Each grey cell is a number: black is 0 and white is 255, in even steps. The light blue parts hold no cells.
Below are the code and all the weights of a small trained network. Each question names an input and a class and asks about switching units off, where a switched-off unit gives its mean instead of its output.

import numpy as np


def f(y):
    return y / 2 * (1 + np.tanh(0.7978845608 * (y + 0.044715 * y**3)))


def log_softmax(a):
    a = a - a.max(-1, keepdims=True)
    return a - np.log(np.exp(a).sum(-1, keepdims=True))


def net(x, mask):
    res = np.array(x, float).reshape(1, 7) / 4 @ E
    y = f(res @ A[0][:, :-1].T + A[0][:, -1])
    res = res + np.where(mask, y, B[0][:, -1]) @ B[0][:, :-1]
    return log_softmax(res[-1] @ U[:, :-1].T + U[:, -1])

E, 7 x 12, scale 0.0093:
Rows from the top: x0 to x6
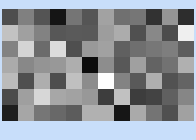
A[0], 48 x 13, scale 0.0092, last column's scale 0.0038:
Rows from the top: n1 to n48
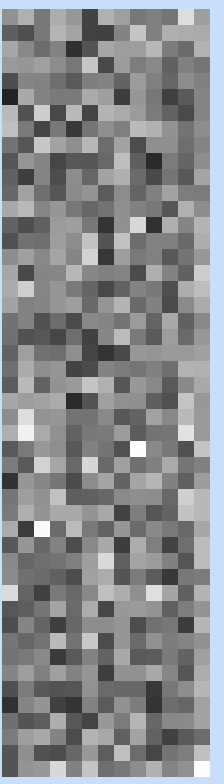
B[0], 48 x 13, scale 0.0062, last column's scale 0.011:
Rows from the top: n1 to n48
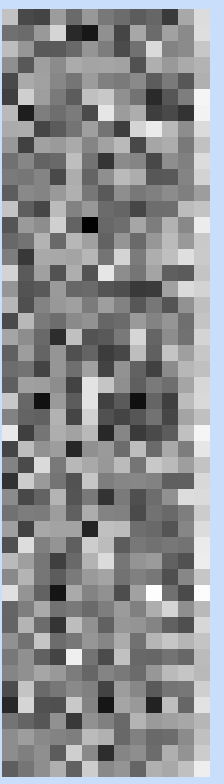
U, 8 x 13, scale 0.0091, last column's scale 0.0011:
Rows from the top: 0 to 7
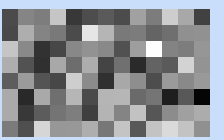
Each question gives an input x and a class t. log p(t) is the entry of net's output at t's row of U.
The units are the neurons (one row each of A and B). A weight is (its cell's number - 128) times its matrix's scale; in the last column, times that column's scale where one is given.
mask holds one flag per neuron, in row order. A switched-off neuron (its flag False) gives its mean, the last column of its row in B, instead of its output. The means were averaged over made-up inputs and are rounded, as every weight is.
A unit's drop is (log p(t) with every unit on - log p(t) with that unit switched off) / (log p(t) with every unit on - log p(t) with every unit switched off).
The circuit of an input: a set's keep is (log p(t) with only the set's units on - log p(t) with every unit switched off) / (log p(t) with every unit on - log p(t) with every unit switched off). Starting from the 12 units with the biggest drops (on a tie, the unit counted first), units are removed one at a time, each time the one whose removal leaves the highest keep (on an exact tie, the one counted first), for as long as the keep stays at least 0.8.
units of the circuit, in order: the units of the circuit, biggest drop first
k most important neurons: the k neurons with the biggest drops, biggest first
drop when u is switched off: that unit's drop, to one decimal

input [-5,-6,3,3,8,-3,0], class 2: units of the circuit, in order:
(n37)
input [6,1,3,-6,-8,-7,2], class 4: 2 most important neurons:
(n44, n47)
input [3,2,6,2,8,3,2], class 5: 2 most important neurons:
(n7, n28)
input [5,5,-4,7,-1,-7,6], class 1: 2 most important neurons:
(n34, n37)
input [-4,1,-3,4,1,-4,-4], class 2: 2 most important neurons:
(n37, n8)
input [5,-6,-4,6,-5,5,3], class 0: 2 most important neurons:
(n14, n2)
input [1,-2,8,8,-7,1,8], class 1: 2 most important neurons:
(n6, n34)
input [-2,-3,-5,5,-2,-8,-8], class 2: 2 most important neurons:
(n37, n8)
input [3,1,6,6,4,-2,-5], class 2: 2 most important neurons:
(n37, n3)
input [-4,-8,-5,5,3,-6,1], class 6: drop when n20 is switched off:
0.1
